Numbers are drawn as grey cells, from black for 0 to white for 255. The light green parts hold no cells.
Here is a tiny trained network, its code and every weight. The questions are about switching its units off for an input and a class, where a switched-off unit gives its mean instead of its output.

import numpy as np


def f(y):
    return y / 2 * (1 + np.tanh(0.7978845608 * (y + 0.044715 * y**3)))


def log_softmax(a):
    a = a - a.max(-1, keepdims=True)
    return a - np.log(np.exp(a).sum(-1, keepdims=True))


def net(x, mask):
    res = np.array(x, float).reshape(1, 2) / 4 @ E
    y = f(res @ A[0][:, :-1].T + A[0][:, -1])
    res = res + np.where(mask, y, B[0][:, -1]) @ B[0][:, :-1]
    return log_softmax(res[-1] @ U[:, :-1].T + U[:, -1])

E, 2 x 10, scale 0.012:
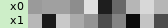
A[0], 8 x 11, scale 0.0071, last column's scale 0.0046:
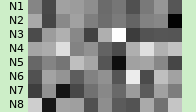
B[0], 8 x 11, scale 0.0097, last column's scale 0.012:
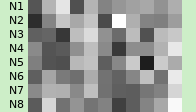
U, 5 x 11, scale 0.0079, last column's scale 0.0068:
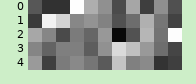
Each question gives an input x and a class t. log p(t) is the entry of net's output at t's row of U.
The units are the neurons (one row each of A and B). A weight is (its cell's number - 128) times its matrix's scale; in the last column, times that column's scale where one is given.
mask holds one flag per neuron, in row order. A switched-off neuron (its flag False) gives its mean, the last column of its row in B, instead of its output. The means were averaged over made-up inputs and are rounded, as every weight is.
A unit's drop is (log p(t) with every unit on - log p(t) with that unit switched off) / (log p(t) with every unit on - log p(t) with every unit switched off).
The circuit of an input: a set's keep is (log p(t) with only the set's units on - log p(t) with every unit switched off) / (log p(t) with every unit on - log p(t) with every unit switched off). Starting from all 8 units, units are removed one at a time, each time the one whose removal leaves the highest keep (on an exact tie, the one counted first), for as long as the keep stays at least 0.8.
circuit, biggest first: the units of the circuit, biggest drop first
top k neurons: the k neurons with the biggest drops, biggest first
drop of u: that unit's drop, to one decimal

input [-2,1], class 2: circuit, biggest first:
[N5 N2]
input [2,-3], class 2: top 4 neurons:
[N1 N2 N3 N8]
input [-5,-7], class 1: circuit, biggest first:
[N7]
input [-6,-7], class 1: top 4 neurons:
[N7 N6 N4 N5]
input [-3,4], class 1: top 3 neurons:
[N4 N5 N8]
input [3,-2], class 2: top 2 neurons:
[N3 N2]
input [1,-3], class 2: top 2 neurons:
[N1 N2]
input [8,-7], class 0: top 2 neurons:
[N5 N4]
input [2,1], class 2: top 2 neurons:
[N3 N2]
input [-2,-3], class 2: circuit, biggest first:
[N2 N5]
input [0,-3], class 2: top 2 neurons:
[N1 N2]
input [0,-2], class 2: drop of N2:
0.4
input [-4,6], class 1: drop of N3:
0.0
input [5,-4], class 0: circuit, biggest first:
[N5]
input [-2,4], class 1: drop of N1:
0.2
